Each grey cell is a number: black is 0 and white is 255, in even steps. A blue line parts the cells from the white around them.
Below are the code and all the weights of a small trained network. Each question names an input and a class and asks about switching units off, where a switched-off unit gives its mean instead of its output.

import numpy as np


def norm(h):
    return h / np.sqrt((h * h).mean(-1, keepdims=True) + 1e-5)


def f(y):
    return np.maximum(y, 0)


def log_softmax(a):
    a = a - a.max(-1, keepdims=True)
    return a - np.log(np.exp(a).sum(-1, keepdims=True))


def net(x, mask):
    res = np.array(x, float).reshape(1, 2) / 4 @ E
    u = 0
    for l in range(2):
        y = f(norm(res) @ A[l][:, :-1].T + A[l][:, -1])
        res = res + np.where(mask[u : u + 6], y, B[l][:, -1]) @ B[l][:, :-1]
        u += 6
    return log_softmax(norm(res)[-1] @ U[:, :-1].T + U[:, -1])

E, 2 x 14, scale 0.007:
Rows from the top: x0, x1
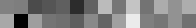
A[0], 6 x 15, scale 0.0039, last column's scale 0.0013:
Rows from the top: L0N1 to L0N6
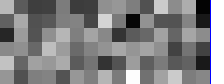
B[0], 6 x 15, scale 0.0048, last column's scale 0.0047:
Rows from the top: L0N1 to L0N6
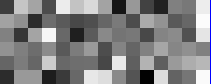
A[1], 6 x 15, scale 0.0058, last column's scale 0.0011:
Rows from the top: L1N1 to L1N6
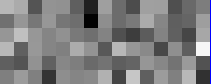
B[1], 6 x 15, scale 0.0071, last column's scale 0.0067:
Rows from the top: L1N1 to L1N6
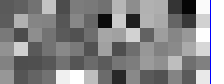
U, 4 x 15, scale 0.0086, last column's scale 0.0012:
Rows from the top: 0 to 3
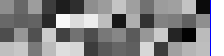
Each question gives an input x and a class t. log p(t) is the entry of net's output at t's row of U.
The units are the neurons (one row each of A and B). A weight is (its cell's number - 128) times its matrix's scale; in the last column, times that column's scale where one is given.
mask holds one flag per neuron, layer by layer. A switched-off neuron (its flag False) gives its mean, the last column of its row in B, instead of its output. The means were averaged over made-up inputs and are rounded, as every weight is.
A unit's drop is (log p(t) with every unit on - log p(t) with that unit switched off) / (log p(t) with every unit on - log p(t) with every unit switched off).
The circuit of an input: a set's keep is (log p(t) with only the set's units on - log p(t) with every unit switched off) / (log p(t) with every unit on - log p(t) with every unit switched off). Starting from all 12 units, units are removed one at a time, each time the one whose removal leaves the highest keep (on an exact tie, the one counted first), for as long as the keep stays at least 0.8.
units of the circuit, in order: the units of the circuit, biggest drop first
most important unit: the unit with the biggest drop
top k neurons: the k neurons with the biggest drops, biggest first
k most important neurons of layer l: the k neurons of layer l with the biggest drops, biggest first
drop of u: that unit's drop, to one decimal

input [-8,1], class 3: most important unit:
L1N1
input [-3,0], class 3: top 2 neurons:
(L0N6 L0N2)
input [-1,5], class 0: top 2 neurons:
(L0N1 L1N6)
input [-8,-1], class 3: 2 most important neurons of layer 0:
(L0N6 L0N2)
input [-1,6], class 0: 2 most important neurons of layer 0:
(L0N1 L0N5)
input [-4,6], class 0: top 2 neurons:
(L1N6 L1N1)
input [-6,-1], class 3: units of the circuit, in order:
(L0N6 L1N1)
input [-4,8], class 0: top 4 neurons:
(L1N6 L1N1 L0N1 L0N6)
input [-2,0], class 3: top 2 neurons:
(L0N6 L0N2)
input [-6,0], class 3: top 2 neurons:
(L1N1 L0N6)
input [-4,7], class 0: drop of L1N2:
0.1
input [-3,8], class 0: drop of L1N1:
0.2
